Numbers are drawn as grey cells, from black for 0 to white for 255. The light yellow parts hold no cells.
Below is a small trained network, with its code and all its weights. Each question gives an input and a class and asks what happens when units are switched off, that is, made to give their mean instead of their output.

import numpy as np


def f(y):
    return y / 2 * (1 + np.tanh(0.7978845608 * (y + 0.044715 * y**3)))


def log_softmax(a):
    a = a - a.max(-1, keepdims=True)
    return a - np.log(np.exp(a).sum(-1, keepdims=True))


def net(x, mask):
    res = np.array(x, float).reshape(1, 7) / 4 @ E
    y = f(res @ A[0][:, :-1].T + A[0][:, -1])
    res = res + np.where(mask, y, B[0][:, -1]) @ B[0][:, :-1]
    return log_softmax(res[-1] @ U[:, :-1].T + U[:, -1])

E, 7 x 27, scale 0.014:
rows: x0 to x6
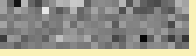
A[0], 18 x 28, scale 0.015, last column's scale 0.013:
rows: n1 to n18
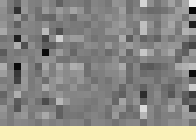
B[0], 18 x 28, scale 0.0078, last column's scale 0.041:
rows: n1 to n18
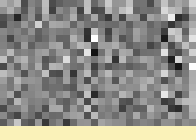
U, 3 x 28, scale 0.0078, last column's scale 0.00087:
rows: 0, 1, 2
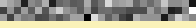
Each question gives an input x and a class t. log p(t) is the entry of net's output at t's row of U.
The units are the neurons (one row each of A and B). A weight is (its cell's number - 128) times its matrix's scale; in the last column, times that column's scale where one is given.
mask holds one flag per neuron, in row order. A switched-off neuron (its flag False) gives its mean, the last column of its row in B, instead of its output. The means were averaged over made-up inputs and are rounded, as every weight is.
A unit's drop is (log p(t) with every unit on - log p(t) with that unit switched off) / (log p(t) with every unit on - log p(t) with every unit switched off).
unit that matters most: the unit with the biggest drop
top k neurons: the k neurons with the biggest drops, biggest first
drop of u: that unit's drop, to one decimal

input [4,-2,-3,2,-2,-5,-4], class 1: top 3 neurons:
[n10, n16, n4]
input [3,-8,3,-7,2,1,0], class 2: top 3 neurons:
[n6, n15, n14]
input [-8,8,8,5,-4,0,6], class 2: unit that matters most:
n8
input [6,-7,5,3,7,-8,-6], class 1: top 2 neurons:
[n16, n10]
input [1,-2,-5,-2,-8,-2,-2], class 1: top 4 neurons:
[n2, n11, n13, n14]
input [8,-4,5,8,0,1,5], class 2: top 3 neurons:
[n6, n15, n12]
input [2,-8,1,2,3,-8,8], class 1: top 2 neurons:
[n16, n4]
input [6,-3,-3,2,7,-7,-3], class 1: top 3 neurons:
[n10, n16, n4]
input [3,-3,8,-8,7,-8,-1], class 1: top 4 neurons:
[n16, n4, n10, n13]
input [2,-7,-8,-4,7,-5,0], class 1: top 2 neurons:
[n16, n4]
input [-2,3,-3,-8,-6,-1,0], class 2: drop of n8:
0.5
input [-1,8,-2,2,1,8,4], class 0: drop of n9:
0.0
